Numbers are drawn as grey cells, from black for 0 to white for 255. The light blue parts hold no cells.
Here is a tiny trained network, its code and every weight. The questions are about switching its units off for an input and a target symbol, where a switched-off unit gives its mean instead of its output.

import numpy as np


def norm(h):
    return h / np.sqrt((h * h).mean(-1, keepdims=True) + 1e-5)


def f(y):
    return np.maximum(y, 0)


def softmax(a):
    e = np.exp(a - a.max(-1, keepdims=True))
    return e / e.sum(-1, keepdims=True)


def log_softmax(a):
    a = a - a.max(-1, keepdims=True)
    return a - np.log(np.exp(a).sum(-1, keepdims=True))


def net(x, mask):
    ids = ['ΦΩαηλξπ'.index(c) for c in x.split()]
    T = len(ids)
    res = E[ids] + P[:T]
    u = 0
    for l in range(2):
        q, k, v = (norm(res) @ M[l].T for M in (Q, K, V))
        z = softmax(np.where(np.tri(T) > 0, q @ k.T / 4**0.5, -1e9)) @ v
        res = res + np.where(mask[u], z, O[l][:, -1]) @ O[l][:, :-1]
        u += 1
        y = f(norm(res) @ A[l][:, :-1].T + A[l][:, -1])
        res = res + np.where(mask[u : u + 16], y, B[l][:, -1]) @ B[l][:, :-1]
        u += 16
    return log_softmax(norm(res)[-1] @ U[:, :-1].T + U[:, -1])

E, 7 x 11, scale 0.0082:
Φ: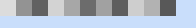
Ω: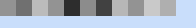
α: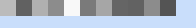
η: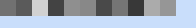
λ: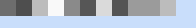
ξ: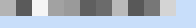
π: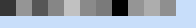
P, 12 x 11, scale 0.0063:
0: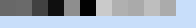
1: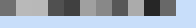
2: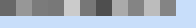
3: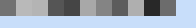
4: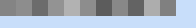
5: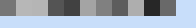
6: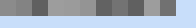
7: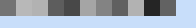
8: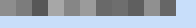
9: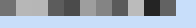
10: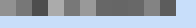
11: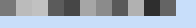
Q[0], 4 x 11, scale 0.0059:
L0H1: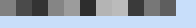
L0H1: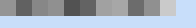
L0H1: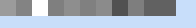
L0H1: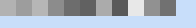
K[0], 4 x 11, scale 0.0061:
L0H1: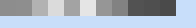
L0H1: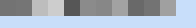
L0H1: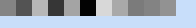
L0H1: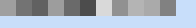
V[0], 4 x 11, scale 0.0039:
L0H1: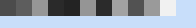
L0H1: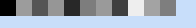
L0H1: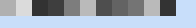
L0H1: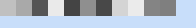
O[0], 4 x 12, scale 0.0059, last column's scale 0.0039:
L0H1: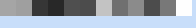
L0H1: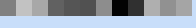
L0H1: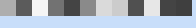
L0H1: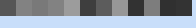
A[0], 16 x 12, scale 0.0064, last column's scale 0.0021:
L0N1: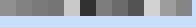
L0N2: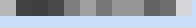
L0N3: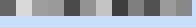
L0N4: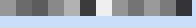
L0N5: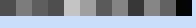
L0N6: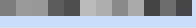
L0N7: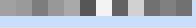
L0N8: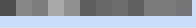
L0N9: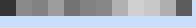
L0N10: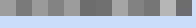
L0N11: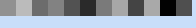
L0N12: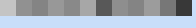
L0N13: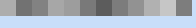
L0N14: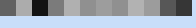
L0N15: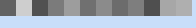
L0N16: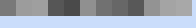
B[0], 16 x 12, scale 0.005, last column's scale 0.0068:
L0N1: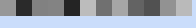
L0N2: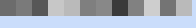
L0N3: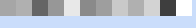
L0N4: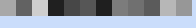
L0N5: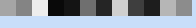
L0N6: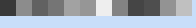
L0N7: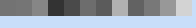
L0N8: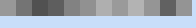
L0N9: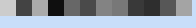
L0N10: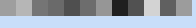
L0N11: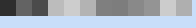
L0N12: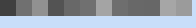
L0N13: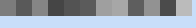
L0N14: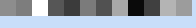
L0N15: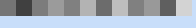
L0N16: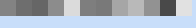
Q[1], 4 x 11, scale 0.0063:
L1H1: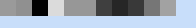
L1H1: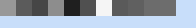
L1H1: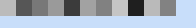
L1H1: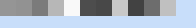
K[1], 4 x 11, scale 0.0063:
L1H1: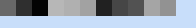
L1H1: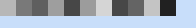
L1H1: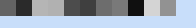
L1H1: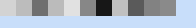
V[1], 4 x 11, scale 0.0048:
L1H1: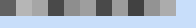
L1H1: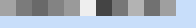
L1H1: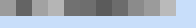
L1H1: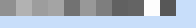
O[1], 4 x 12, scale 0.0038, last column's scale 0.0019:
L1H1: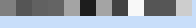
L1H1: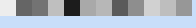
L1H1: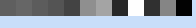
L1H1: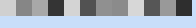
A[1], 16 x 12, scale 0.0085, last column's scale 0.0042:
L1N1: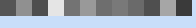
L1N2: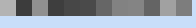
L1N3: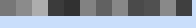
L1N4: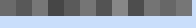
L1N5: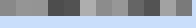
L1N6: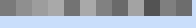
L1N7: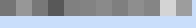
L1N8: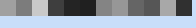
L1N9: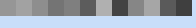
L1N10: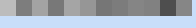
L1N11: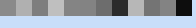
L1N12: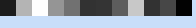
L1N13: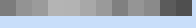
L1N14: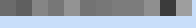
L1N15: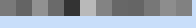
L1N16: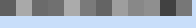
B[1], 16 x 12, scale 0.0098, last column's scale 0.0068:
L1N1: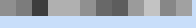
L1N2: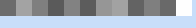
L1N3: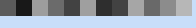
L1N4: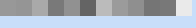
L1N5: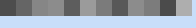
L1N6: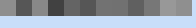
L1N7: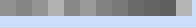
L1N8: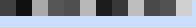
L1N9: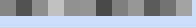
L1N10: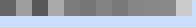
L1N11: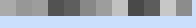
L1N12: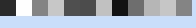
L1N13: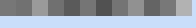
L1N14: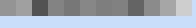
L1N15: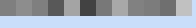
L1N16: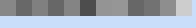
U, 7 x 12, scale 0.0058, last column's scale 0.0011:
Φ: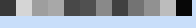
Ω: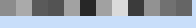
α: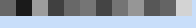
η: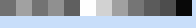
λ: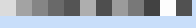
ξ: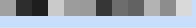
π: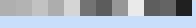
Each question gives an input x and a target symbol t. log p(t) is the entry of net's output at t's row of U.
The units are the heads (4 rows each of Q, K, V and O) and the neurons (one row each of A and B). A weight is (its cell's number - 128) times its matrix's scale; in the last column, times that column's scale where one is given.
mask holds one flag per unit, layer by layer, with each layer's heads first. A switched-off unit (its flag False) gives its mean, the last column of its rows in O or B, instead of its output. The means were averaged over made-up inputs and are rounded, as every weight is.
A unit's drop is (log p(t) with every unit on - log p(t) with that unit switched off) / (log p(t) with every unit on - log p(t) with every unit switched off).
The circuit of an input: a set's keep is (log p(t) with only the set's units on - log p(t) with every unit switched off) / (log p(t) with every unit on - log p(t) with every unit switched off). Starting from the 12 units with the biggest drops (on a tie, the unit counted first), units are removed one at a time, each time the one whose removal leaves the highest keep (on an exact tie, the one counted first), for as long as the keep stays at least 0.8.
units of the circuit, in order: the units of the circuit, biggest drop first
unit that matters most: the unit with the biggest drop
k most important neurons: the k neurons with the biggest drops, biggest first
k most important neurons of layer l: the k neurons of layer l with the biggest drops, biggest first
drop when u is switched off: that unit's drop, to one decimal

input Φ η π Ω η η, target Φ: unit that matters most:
L0H1
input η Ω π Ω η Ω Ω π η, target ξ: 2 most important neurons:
L0N2, L0N7
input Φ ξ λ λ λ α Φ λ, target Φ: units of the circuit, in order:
L0H1, L1N12
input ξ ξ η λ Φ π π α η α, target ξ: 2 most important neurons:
L1N1, L0N2
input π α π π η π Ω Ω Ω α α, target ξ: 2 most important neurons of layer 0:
L0N9, L0N14
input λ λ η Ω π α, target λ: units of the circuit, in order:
L0H1, L1N11, L1H1
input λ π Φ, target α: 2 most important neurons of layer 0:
L0N1, L0N3
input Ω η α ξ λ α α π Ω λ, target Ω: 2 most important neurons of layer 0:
L0N3, L0N7
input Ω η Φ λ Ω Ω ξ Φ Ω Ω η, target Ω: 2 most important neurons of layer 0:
L0N2, L0N5
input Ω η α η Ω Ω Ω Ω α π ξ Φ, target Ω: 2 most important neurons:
L0N3, L0N11
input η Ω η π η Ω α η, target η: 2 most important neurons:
L0N6, L1N8
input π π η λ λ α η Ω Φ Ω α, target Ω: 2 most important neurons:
L0N3, L0N16
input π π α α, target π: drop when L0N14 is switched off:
0.0
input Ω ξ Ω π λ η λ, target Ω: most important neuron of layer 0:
L0N7
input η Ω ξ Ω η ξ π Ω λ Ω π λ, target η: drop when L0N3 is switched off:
1.0
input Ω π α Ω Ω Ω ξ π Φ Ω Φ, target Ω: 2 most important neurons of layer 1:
L1N8, L1N3
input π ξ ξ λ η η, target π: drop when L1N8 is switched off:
0.1
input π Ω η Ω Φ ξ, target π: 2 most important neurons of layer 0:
L0N3, L0N16
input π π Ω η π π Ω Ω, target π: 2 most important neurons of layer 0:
L0N3, L0N16
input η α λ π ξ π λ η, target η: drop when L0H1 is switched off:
1.3
